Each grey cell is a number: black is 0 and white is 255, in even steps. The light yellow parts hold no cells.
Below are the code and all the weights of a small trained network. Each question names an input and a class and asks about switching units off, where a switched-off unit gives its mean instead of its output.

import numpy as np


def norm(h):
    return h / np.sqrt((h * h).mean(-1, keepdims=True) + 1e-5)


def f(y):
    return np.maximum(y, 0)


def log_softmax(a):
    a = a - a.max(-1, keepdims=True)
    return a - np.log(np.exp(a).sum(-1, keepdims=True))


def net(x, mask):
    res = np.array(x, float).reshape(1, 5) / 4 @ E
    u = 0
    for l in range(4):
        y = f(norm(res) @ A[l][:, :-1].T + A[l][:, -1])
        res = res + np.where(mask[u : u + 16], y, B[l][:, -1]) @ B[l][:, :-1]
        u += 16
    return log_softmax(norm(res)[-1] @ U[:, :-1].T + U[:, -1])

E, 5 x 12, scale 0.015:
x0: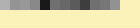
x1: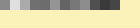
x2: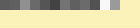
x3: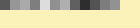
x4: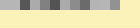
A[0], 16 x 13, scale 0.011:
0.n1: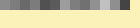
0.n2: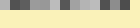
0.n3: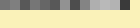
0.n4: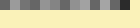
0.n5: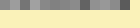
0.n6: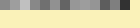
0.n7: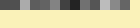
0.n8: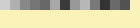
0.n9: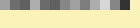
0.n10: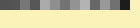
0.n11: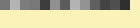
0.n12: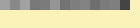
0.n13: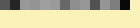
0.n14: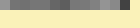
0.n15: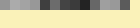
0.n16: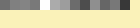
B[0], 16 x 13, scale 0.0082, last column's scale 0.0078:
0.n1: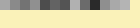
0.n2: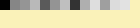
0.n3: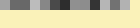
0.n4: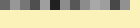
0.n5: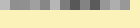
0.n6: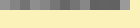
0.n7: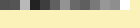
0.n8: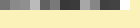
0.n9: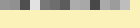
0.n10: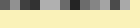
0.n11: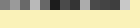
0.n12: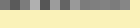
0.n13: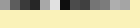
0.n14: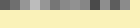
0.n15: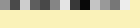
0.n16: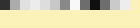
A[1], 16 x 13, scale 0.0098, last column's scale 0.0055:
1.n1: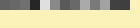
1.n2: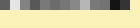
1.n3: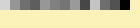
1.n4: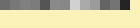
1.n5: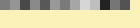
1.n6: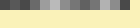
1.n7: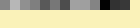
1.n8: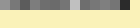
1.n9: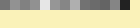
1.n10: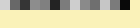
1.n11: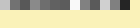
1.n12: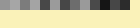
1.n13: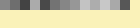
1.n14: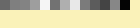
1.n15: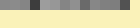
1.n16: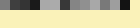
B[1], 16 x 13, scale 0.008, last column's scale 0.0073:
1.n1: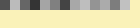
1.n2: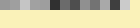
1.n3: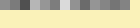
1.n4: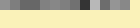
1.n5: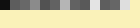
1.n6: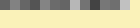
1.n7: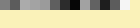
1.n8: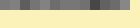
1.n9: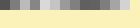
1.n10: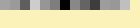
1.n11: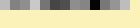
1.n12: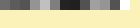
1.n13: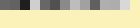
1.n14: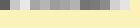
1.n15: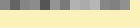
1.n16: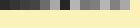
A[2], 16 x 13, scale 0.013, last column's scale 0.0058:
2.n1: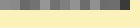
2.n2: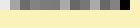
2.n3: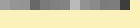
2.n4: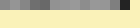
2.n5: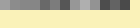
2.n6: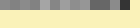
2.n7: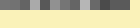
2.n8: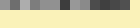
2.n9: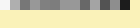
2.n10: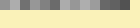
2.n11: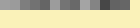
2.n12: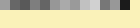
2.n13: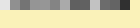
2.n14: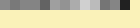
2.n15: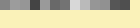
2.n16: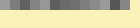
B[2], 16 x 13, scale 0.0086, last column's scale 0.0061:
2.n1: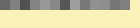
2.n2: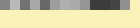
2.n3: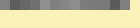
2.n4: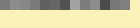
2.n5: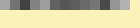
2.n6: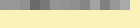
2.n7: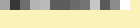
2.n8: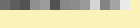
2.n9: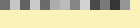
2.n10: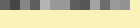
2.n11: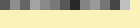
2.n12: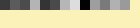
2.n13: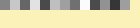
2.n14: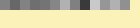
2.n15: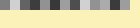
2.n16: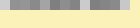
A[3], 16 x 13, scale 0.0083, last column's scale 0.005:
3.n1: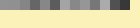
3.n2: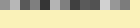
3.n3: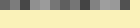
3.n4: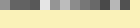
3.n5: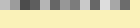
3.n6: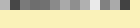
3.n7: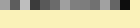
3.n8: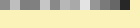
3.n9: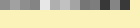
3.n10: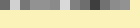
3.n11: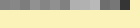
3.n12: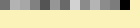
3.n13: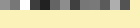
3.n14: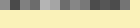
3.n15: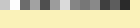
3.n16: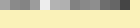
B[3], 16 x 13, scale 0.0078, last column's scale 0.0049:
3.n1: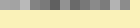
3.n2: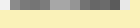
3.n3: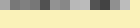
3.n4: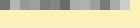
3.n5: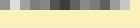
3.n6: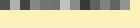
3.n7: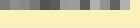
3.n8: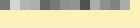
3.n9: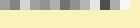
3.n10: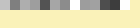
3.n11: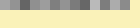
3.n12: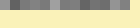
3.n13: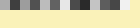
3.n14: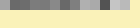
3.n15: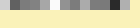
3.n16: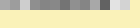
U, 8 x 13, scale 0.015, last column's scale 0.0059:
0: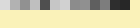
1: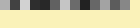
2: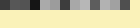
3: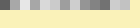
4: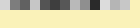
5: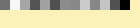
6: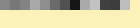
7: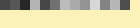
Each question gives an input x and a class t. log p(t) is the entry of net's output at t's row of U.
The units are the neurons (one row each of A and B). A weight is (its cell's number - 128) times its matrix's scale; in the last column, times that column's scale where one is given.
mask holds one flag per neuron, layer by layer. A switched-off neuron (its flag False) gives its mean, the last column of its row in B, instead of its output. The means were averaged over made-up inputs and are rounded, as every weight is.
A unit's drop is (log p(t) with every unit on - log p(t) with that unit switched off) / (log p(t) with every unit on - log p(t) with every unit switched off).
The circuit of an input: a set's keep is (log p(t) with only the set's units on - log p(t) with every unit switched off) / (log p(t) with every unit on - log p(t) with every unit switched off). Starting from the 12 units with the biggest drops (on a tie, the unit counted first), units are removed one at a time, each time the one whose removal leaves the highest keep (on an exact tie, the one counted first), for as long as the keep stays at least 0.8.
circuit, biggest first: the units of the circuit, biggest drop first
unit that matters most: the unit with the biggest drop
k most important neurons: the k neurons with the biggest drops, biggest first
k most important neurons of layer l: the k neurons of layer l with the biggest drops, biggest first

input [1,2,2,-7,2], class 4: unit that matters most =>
0.n9
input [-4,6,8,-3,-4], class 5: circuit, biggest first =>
(1.n1; 0.n4; 1.n7)
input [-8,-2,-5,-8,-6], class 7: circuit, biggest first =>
(0.n2; 2.n12)
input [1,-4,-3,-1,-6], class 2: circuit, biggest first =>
(0.n13; 1.n16)
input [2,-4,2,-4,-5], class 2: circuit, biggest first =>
(1.n16; 0.n13; 0.n8)
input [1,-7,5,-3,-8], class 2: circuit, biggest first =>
(0.n13; 1.n16)
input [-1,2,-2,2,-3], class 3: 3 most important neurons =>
(0.n16; 1.n14; 1.n9)
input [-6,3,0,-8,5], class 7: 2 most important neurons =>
(0.n2; 1.n13)
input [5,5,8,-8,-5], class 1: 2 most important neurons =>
(0.n15; 0.n7)
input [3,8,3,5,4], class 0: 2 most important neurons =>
(2.n13; 0.n7)
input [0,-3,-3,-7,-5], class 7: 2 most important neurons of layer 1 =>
(1.n13; 1.n5)
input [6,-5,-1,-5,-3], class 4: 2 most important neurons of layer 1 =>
(1.n13; 1.n5)
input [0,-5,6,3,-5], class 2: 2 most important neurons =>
(0.n13; 1.n16)
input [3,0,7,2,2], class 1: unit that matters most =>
0.n15
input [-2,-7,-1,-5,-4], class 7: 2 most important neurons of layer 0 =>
(0.n2; 0.n7)
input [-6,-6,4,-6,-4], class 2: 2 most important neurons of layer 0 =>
(0.n10; 0.n13)
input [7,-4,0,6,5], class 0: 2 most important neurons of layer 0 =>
(0.n15; 0.n7)
